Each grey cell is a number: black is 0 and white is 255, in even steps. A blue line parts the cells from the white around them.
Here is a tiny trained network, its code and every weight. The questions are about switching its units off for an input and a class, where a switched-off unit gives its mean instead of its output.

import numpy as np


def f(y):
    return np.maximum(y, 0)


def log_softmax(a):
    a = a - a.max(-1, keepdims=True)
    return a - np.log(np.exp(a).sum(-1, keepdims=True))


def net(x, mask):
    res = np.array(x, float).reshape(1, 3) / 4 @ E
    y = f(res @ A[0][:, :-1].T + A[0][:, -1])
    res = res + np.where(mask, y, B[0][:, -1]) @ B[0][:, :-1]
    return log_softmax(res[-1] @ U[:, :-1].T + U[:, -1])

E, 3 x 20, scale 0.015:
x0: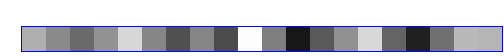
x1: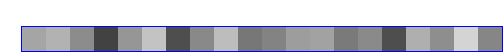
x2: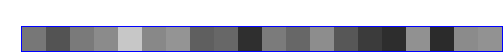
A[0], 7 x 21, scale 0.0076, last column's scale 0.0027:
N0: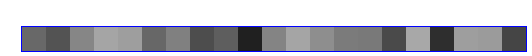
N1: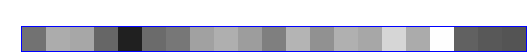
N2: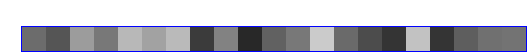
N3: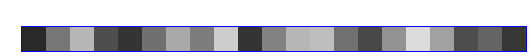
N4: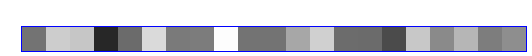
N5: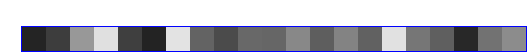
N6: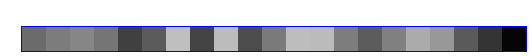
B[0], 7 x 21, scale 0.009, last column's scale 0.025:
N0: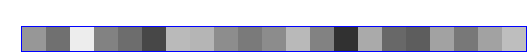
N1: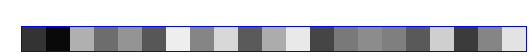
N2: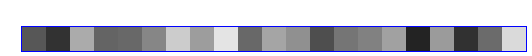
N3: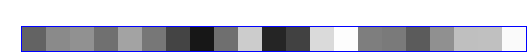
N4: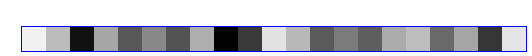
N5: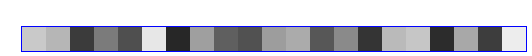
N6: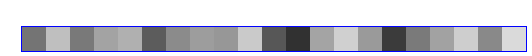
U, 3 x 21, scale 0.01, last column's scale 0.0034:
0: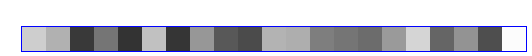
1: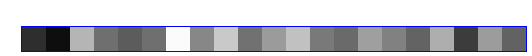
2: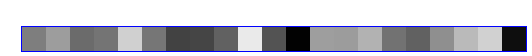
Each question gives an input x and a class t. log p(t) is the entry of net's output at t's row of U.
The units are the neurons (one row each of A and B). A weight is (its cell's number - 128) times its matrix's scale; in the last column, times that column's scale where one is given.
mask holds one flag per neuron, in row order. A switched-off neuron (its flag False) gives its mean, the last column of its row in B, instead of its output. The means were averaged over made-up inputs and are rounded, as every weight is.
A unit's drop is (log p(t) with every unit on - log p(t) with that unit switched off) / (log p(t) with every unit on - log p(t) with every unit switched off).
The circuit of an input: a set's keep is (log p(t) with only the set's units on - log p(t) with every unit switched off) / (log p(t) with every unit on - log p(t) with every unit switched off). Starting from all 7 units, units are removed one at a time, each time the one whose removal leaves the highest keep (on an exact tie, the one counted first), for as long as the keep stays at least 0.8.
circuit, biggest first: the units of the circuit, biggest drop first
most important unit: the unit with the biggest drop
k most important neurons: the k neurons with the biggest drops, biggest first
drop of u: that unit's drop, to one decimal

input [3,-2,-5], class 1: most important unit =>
N3
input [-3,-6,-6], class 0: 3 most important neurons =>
N5; N2; N0
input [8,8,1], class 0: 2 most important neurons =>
N3; N6
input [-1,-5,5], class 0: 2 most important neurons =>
N5; N1
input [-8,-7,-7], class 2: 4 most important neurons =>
N3; N6; N4; N5
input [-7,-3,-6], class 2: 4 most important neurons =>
N3; N6; N2; N5
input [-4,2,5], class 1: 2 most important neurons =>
N2; N0
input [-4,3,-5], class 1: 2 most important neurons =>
N1; N5
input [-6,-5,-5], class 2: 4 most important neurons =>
N3; N6; N4; N2
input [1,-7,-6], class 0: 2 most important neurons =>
N5; N2
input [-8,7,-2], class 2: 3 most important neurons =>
N3; N6; N5
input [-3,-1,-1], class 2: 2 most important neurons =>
N4; N3
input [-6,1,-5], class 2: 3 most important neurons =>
N3; N6; N2
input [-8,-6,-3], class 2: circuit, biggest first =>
N3
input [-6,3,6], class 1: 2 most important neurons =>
N2; N0
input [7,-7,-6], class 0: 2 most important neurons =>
N3; N6
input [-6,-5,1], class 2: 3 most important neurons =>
N3; N6; N4
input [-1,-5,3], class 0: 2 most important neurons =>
N5; N1
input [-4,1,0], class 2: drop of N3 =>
0.6
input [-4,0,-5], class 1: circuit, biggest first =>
N1
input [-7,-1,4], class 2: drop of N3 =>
1.2
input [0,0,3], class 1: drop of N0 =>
0.0
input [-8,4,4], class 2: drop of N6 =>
0.3
